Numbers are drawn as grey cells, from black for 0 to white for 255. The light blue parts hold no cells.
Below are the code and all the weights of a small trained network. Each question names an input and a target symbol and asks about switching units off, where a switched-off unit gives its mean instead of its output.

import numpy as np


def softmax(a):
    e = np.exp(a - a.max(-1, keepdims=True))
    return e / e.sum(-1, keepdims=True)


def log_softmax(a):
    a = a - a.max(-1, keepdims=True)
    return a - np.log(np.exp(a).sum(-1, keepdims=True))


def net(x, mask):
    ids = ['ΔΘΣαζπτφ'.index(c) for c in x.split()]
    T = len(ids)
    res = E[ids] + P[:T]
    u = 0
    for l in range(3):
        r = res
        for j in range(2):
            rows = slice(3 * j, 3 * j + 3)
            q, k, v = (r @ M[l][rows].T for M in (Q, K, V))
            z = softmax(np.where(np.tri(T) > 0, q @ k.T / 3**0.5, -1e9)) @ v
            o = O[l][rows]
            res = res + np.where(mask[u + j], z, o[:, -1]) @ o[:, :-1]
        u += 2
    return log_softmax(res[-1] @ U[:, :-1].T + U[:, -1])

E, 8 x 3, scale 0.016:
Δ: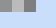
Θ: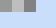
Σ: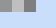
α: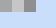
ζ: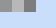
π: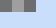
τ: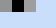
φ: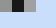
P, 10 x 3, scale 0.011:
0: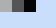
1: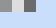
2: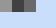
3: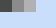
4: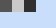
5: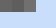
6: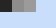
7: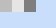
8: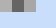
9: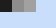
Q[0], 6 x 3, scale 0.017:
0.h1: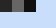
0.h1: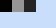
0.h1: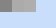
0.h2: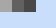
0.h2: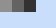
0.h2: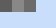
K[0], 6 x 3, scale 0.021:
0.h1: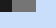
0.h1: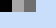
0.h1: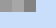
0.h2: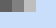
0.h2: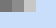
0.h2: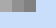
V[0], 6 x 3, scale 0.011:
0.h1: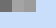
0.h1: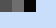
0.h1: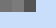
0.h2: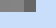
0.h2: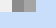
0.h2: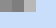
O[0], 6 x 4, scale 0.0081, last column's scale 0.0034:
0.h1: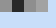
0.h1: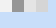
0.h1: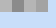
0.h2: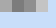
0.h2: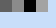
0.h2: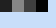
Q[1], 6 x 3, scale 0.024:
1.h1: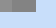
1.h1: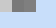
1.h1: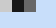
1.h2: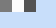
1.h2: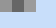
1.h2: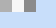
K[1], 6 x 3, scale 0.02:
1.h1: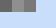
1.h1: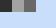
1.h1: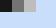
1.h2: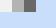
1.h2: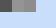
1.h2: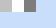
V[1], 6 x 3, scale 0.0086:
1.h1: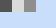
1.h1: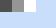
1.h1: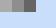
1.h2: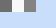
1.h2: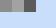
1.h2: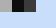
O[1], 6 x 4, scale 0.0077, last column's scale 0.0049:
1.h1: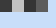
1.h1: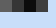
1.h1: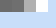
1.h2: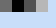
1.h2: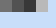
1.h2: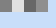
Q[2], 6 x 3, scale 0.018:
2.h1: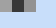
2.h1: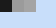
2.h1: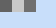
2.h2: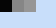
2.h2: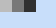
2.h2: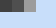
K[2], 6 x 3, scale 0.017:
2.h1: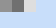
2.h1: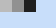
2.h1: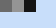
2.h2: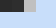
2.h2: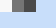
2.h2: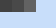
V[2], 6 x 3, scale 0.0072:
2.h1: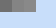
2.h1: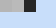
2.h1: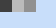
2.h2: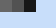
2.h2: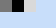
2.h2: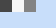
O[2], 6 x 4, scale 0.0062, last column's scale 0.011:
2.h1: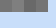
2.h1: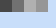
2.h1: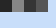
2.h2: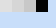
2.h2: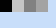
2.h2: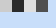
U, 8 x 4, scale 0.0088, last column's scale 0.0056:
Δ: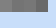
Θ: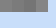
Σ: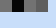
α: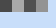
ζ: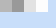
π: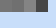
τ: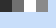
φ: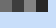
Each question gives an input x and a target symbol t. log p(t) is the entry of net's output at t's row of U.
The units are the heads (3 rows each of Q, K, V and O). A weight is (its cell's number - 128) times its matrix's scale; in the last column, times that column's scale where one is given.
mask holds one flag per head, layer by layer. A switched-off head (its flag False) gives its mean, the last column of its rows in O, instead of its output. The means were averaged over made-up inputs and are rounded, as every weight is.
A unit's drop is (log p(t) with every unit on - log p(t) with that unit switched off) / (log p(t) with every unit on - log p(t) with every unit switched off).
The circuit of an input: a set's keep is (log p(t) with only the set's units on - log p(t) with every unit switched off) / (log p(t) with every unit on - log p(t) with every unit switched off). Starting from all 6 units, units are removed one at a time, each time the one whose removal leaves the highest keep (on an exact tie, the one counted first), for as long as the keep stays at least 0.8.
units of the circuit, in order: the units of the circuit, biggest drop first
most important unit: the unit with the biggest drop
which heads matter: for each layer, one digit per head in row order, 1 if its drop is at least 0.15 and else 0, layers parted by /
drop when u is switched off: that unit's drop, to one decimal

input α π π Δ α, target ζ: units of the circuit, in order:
(2.h2)
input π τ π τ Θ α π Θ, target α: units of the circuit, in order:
(0.h1 2.h2 0.h2 1.h1)
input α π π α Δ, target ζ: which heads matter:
01 / 00 / 01
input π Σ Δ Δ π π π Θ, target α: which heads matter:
11 / 10 / 01
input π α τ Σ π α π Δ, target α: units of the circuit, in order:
(0.h1 0.h2 2.h2 1.h1)
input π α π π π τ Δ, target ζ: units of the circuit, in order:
(0.h1 2.h2)
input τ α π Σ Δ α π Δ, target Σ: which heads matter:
00 / 01 / 01
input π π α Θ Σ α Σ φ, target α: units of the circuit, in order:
(0.h1 1.h1 1.h2)
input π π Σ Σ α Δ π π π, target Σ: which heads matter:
10 / 01 / 00
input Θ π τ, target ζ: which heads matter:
00 / 01 / 00
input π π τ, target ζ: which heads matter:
00 / 11 / 00
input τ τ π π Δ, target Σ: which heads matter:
00 / 01 / 01
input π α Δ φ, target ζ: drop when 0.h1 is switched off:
0.2
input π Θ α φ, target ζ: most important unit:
1.h2
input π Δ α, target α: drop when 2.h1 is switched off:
0.0
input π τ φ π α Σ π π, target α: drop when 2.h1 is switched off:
0.1
